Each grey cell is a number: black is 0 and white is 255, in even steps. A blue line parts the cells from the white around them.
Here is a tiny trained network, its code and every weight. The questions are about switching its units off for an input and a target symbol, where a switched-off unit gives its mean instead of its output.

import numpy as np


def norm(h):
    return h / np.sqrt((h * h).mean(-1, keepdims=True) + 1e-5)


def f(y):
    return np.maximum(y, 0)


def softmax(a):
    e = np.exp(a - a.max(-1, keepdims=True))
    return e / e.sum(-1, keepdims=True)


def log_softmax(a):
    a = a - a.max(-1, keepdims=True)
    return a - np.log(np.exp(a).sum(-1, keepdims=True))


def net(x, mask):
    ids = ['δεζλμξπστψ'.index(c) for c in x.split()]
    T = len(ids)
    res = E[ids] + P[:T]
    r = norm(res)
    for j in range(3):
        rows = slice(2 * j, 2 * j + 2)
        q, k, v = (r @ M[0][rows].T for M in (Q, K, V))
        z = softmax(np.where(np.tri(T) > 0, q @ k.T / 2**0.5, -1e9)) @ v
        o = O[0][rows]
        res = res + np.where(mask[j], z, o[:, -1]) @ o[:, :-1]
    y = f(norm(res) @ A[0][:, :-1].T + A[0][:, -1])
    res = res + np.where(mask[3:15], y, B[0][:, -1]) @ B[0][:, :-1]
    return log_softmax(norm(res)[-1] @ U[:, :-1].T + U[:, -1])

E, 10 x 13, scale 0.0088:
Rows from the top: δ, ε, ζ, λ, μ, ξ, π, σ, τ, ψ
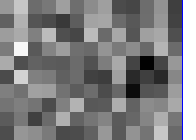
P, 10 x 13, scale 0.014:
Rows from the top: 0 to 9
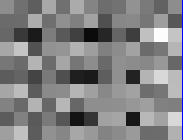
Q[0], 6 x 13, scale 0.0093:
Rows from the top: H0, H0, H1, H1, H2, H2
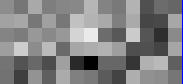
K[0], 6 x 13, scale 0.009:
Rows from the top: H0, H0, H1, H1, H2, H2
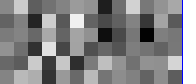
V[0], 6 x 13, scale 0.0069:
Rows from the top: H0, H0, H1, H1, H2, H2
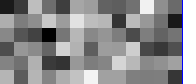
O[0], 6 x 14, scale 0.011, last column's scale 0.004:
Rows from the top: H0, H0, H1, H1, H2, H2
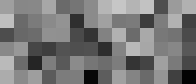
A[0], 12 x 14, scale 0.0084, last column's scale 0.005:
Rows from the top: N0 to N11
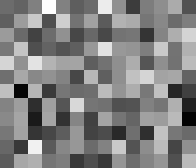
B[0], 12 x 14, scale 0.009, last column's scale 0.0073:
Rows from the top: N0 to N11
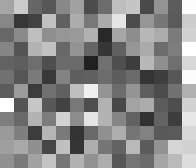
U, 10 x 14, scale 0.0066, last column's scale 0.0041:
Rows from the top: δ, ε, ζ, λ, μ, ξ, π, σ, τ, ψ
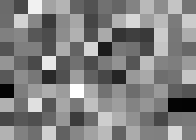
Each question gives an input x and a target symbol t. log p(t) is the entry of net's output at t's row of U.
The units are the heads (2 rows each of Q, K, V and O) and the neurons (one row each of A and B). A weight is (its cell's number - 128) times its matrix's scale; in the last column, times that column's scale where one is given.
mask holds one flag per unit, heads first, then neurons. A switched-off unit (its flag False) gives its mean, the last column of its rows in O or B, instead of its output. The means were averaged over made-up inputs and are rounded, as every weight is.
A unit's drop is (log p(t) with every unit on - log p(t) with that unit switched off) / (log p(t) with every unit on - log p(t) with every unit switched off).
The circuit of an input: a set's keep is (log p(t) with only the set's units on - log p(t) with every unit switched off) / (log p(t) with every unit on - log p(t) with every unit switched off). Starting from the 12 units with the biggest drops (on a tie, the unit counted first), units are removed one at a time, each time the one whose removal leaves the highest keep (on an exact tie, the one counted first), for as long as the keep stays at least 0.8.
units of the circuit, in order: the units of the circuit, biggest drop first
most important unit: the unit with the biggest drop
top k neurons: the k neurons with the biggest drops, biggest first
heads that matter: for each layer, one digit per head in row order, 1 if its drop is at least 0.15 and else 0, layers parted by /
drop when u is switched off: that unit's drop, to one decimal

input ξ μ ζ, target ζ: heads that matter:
011
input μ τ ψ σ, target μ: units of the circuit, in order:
H0; N9; H1; N5
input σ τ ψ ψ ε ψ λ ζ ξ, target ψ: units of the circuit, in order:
H2; H1
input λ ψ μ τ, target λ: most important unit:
H0
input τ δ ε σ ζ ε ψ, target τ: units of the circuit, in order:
H2; N5; N1; H1
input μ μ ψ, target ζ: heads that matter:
111
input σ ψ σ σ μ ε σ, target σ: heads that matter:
011
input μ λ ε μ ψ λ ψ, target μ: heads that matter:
100
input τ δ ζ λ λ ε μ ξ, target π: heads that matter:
100
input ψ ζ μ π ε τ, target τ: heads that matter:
101
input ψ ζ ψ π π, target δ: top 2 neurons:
N10; N4
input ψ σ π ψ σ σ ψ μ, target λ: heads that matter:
001
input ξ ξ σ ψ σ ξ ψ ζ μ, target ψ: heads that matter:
011
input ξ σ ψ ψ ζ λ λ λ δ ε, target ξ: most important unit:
H2
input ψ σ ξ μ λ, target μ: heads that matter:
000
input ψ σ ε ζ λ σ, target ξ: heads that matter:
110
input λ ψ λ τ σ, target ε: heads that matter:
101
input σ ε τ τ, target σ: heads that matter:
011
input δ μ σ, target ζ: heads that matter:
111
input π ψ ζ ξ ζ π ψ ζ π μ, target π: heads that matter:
101
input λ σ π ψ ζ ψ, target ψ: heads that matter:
011
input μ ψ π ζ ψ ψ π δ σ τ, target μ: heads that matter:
100
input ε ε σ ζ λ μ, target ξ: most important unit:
H0
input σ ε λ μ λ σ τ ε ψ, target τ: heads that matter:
111
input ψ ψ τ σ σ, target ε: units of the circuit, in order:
H0; H2; N10
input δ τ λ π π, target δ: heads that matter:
101
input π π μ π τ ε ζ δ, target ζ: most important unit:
H2
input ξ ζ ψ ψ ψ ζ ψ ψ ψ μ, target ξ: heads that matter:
111
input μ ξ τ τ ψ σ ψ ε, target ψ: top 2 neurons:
N11; N6
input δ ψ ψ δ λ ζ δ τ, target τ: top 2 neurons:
N1; N5
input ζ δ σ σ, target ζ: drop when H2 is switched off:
0.2
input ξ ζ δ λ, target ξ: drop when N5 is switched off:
0.1
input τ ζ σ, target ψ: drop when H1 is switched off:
0.3
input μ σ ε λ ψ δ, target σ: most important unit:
N8
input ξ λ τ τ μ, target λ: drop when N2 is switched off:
0.5
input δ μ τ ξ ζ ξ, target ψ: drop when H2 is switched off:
0.5
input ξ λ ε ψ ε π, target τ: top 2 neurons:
N0; N5
